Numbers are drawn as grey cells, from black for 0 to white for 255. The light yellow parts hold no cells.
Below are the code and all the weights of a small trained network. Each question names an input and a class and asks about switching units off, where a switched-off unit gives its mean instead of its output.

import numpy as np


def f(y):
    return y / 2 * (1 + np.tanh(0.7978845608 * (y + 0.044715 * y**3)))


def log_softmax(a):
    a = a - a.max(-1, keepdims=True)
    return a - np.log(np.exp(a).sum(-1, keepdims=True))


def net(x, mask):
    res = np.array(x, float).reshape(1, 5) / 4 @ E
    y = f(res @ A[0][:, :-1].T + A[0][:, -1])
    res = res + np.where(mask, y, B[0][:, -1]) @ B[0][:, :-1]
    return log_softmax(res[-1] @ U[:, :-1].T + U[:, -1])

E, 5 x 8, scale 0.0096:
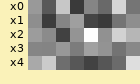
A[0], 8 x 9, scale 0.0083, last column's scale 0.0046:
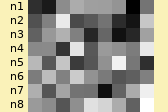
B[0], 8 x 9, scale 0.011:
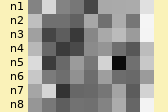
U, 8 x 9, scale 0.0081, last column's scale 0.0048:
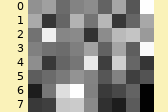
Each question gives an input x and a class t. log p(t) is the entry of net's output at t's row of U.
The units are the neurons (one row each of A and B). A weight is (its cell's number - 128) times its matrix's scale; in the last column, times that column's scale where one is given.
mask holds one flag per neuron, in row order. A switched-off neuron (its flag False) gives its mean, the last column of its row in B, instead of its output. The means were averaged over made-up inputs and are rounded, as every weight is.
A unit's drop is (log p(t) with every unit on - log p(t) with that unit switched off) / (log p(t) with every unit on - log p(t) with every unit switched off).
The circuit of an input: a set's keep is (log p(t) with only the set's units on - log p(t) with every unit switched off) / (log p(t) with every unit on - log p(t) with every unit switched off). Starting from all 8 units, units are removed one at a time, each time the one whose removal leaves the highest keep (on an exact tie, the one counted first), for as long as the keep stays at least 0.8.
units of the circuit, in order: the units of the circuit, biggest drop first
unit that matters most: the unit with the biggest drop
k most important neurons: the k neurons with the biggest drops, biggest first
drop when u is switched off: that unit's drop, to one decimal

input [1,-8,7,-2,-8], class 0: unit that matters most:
n8
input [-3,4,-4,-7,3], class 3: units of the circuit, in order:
(n1 n5)
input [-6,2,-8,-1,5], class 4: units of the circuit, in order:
(n3 n2)
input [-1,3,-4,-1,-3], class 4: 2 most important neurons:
(n2 n3)
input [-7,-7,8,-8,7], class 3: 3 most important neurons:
(n1 n5 n4)
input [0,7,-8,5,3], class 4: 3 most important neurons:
(n3 n2 n1)
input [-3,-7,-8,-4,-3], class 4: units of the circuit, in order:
(n2 n3)
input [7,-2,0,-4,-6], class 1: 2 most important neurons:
(n5 n7)
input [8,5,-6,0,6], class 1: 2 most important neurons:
(n5 n1)
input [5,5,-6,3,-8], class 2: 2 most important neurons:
(n1 n4)
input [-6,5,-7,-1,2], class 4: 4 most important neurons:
(n3 n2 n5 n1)
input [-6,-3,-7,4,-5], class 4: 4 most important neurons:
(n2 n3 n5 n7)
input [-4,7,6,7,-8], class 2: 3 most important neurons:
(n1 n5 n2)
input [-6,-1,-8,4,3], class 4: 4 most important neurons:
(n3 n2 n5 n1)
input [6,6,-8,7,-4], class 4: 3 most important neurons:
(n2 n3 n6)
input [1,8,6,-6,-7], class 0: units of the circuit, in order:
(n1)
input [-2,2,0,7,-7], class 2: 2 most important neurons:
(n1 n5)
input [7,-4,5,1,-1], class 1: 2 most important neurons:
(n5 n2)
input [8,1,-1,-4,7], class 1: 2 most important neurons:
(n5 n1)
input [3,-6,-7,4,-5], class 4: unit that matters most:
n2
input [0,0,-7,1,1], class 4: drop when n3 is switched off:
0.2
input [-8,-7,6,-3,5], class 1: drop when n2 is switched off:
0.3
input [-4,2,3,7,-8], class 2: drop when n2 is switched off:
0.1
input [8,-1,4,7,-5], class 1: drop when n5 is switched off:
0.9
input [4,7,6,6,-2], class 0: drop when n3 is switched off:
0.4
